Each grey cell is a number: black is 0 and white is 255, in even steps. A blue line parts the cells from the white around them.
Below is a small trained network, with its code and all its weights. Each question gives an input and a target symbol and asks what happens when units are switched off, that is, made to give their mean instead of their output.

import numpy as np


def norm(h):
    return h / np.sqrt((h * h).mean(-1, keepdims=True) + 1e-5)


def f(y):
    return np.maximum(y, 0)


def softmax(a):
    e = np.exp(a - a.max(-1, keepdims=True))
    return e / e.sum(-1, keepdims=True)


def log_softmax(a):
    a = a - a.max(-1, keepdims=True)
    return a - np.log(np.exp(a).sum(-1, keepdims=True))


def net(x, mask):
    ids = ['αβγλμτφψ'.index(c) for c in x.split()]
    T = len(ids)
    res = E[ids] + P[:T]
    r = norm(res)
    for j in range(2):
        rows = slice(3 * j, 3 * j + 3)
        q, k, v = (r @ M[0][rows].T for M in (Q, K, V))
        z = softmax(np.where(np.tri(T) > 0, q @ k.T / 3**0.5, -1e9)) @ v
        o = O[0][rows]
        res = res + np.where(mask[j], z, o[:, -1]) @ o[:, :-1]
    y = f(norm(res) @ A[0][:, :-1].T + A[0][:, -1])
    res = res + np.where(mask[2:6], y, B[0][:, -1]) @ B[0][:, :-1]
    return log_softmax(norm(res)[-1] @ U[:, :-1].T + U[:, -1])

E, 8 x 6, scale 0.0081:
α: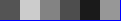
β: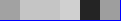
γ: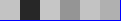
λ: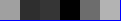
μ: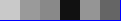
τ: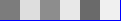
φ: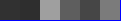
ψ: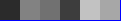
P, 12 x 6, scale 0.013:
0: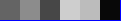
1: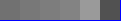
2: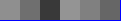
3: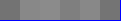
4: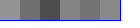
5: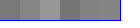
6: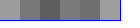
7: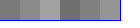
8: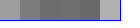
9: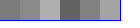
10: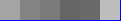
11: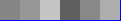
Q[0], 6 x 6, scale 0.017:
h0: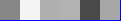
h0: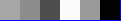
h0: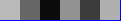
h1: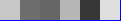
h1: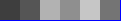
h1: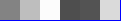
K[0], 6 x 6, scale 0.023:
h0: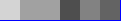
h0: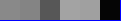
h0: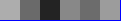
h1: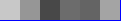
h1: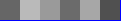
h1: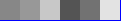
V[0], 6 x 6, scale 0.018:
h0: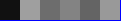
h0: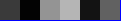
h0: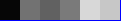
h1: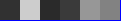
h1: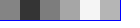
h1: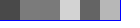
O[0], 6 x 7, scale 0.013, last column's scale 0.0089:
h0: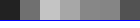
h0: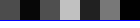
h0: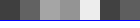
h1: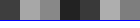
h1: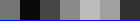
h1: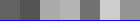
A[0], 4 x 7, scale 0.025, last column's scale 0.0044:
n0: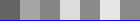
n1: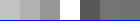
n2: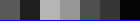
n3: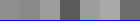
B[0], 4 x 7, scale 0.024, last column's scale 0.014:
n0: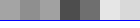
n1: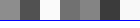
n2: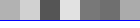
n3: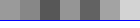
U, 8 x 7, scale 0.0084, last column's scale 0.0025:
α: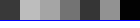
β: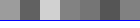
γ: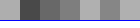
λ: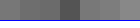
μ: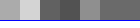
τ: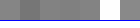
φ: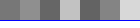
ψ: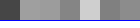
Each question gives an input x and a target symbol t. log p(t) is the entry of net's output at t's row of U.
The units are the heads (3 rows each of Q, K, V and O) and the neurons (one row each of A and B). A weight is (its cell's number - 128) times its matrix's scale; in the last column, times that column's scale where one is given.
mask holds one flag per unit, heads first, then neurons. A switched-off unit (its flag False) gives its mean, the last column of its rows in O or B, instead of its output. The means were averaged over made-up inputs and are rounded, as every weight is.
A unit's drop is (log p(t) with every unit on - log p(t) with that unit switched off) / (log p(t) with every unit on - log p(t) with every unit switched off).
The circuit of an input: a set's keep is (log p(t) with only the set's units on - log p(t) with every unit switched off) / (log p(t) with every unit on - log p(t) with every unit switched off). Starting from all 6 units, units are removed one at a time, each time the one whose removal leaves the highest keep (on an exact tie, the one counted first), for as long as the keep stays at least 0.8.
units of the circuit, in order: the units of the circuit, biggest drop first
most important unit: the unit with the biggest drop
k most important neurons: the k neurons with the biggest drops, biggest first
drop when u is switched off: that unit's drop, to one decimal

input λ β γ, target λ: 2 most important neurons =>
(n1, n0)
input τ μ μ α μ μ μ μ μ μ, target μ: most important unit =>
h1
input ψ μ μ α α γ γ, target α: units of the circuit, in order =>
(h1, h0)
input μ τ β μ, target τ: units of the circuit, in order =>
(h1, n1)
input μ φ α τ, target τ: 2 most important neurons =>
(n0, n3)
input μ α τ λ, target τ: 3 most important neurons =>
(n1, n3, n2)
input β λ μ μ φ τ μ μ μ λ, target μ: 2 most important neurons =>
(n1, n0)
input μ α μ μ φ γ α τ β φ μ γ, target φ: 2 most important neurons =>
(n2, n1)
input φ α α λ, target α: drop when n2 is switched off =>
0.1
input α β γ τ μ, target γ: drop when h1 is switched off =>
0.6
